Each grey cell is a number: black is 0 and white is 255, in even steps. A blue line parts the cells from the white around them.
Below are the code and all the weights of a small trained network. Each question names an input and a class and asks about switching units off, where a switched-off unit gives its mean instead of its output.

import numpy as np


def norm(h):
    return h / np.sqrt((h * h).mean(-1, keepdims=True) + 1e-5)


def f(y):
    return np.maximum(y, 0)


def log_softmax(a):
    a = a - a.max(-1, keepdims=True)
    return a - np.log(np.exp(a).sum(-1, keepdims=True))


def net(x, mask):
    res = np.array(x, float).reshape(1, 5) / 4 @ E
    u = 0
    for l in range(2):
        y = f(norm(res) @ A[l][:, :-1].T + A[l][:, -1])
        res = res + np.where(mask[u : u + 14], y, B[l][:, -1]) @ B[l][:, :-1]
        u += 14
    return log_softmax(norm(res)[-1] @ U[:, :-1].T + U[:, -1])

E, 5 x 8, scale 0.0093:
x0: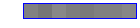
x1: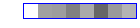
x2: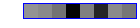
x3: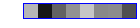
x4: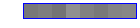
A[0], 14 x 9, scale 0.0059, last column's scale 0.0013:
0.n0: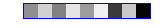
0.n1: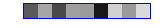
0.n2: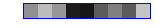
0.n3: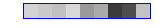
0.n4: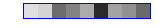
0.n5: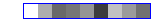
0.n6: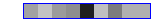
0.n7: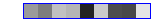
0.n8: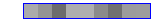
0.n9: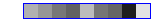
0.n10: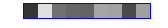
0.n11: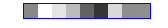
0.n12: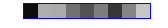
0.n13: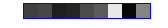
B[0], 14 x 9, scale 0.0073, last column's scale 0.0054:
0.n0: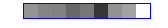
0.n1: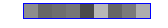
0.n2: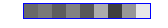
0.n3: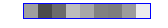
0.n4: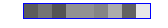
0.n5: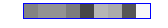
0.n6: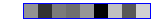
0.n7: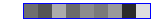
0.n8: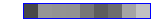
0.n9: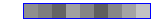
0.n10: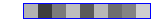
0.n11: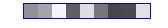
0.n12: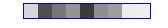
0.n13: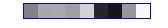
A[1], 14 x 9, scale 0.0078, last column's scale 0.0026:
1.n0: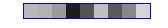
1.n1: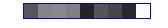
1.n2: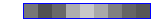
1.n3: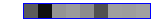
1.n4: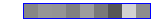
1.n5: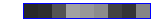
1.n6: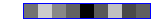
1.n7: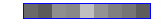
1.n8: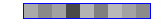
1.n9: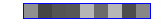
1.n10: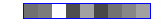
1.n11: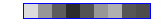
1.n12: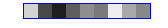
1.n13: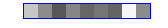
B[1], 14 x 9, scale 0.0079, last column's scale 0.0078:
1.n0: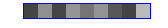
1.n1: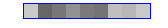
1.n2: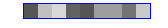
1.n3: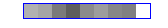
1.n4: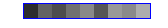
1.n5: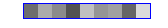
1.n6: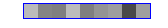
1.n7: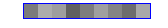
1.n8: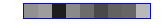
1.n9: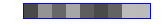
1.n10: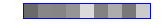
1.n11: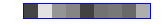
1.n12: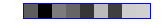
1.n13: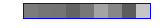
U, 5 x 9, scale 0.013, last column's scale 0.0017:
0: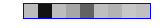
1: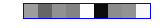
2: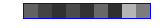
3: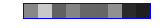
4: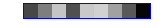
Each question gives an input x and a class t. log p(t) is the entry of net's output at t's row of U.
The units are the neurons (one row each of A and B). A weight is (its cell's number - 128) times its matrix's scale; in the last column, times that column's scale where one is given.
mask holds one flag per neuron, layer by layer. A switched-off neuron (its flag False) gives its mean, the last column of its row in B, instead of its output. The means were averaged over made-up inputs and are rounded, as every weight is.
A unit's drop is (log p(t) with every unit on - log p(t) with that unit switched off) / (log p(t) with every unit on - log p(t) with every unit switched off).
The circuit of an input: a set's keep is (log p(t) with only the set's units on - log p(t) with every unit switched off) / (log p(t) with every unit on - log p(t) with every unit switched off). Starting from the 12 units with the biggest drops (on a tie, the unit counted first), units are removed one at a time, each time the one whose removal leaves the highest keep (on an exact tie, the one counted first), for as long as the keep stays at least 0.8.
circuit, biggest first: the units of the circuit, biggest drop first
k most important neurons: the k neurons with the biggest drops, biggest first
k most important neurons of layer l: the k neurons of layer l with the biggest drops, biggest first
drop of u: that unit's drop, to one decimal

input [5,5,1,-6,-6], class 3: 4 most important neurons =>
0.n13, 0.n5, 1.n0, 0.n2
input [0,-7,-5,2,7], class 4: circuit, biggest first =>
1.n5
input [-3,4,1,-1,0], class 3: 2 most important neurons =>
0.n5, 0.n11
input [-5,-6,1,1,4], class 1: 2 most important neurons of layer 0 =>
0.n13, 0.n2
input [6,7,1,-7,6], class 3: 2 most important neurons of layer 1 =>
1.n0, 1.n8
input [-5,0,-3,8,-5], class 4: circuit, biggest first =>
0.n12, 1.n2
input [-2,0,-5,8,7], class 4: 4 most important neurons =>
0.n12, 1.n5, 1.n2, 1.n1
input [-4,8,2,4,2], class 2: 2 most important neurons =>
1.n12, 1.n8
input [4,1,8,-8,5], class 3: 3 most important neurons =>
1.n12, 1.n6, 0.n11
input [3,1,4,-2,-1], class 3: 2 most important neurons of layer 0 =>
0.n5, 0.n3
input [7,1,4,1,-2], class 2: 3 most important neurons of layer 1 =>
1.n5, 1.n2, 1.n3
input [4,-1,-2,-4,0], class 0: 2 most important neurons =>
0.n12, 0.n13
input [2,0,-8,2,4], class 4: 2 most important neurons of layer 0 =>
0.n12, 0.n7
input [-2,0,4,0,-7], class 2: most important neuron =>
0.n2
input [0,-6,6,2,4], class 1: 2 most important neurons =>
0.n13, 1.n12
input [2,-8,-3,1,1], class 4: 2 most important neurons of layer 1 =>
1.n5, 1.n12
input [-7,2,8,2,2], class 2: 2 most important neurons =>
0.n11, 1.n12
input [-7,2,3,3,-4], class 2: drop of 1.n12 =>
0.1
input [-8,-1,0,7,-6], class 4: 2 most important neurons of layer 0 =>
0.n0, 0.n6
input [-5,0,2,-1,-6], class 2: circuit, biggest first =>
0.n2
